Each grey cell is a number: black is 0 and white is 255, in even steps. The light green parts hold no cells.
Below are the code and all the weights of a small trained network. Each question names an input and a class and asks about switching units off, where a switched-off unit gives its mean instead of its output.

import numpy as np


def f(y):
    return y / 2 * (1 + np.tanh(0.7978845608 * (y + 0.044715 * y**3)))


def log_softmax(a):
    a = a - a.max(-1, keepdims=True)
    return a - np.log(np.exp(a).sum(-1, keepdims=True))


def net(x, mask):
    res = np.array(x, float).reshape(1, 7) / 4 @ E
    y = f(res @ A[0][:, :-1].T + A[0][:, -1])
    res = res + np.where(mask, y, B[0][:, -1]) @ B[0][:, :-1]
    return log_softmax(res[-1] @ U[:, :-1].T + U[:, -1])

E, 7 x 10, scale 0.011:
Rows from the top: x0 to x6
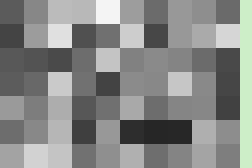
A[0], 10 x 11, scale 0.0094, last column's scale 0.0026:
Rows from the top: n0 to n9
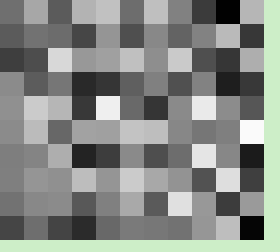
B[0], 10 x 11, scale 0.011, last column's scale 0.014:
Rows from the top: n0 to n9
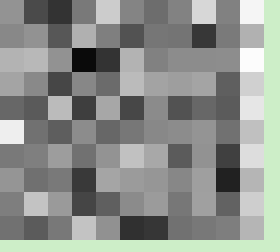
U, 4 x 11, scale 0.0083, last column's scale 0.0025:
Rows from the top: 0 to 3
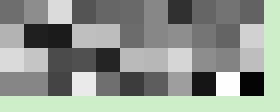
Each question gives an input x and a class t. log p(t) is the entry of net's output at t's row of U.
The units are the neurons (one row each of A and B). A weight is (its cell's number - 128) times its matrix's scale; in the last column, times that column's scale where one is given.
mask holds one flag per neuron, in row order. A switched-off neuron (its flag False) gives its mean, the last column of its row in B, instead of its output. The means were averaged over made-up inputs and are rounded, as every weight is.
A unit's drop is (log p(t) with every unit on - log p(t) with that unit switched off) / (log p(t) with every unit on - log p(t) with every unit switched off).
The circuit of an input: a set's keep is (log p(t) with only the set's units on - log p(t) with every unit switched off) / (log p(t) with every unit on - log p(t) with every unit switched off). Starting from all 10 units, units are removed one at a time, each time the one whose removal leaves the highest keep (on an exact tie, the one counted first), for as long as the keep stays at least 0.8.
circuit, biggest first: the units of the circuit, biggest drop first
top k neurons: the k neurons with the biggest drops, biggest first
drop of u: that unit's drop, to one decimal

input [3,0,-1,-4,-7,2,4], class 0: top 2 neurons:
(n0; n4)
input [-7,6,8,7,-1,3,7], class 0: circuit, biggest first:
(n4)
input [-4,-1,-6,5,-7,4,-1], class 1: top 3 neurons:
(n2; n8; n4)
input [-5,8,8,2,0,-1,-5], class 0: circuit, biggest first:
(n9; n0)
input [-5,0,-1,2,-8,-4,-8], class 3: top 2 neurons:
(n0; n6)
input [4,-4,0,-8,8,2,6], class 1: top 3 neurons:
(n2; n8; n0)
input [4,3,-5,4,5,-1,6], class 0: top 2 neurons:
(n4; n3)
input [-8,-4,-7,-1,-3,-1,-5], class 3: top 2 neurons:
(n2; n0)
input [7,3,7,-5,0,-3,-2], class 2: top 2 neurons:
(n2; n9)
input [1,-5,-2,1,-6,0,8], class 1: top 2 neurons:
(n2; n8)
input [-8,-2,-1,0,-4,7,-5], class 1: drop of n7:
-0.1
